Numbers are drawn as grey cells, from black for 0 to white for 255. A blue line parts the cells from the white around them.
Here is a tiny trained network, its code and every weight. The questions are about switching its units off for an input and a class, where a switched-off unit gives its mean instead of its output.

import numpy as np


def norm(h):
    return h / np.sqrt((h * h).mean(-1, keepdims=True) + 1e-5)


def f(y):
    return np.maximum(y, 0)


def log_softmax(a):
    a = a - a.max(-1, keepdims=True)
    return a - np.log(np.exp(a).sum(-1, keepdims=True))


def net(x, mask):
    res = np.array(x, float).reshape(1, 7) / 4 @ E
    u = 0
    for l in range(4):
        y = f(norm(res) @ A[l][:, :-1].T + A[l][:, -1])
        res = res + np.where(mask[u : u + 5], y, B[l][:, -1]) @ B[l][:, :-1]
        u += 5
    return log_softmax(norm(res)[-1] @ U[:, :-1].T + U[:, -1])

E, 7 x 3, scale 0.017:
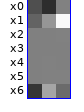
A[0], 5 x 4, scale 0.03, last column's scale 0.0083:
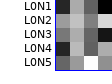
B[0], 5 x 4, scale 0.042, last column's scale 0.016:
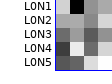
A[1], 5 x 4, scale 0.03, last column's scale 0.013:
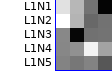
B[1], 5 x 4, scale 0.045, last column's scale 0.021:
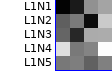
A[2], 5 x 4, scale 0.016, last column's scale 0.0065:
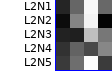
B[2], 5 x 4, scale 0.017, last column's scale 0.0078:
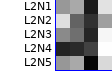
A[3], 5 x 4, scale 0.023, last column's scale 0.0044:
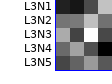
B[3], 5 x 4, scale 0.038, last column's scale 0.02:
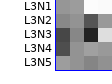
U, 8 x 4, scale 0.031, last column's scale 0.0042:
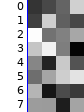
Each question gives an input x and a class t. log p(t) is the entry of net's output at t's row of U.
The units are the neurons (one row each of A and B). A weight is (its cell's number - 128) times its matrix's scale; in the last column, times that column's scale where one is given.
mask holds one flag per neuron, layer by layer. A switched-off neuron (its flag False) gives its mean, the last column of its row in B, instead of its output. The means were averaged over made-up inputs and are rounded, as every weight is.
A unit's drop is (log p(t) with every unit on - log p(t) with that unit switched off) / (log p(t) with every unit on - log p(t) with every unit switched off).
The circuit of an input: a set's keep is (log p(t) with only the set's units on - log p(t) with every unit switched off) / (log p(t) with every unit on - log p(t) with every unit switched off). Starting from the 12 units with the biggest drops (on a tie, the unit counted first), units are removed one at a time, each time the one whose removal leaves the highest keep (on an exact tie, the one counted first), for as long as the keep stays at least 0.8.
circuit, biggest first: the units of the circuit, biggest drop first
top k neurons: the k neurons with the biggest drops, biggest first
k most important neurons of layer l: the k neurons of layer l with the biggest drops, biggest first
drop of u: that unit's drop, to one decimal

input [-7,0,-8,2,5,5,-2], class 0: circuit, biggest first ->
(L0N5; L1N1)
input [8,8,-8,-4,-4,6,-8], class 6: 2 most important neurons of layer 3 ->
(L3N1; L3N3)
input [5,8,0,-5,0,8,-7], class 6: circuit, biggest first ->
(L3N1; L1N4)
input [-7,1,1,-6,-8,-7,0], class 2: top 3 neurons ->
(L1N4; L3N3; L0N4)
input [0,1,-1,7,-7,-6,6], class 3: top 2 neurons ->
(L0N4; L1N3)
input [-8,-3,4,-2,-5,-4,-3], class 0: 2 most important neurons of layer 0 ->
(L0N5; L0N4)
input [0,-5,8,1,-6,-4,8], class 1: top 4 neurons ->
(L0N4; L1N4; L1N3; L1N1)
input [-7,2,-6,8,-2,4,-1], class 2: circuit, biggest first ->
(L1N4)
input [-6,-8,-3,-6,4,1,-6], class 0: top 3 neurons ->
(L0N5; L1N1; L1N2)
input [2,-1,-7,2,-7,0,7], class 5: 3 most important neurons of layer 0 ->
(L0N5; L0N4; L0N1)
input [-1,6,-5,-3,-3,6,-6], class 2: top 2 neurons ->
(L1N4; L1N1)
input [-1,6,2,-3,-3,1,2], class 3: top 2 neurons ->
(L1N1; L1N4)
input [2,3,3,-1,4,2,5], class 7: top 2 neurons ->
(L0N4; L3N1)
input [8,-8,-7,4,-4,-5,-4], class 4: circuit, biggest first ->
(L3N1)
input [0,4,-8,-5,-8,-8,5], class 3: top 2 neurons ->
(L0N4; L1N1)
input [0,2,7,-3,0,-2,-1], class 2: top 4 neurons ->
(L1N4; L1N1; L1N2; L2N4)
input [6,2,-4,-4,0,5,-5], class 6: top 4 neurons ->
(L0N4; L0N2; L3N1; L3N3)
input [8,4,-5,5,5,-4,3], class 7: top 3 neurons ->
(L3N1; L3N3; L1N4)
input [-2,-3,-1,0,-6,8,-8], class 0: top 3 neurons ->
(L0N5; L1N2; L1N1)
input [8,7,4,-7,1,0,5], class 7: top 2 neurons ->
(L3N1; L3N3)
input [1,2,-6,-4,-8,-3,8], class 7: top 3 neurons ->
(L0N4; L3N1; L0N1)
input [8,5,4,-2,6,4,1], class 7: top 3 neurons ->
(L3N1; L3N3; L0N1)
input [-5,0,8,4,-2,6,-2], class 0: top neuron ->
(L0N5)
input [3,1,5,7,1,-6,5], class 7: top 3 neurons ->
(L0N4; L3N1; L0N1)
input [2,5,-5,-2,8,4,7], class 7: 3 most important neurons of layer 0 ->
(L0N4; L0N1; L0N2)
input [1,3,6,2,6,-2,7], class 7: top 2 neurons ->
(L0N4; L3N1)
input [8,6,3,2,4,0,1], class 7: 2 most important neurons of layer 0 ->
(L0N1; L0N2)
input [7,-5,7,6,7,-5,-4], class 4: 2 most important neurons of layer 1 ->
(L1N3; L1N4)
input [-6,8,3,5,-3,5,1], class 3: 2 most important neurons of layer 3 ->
(L3N3; L3N1)
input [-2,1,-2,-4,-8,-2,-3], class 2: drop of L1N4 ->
0.3
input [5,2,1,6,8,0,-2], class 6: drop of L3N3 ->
0.3
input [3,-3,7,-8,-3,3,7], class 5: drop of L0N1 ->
0.6
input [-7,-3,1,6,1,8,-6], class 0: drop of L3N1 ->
0.0
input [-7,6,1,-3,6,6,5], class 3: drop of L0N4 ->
0.1
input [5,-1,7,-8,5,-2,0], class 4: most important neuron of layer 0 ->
(L0N5)
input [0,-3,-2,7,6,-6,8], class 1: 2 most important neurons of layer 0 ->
(L0N4; L0N5)
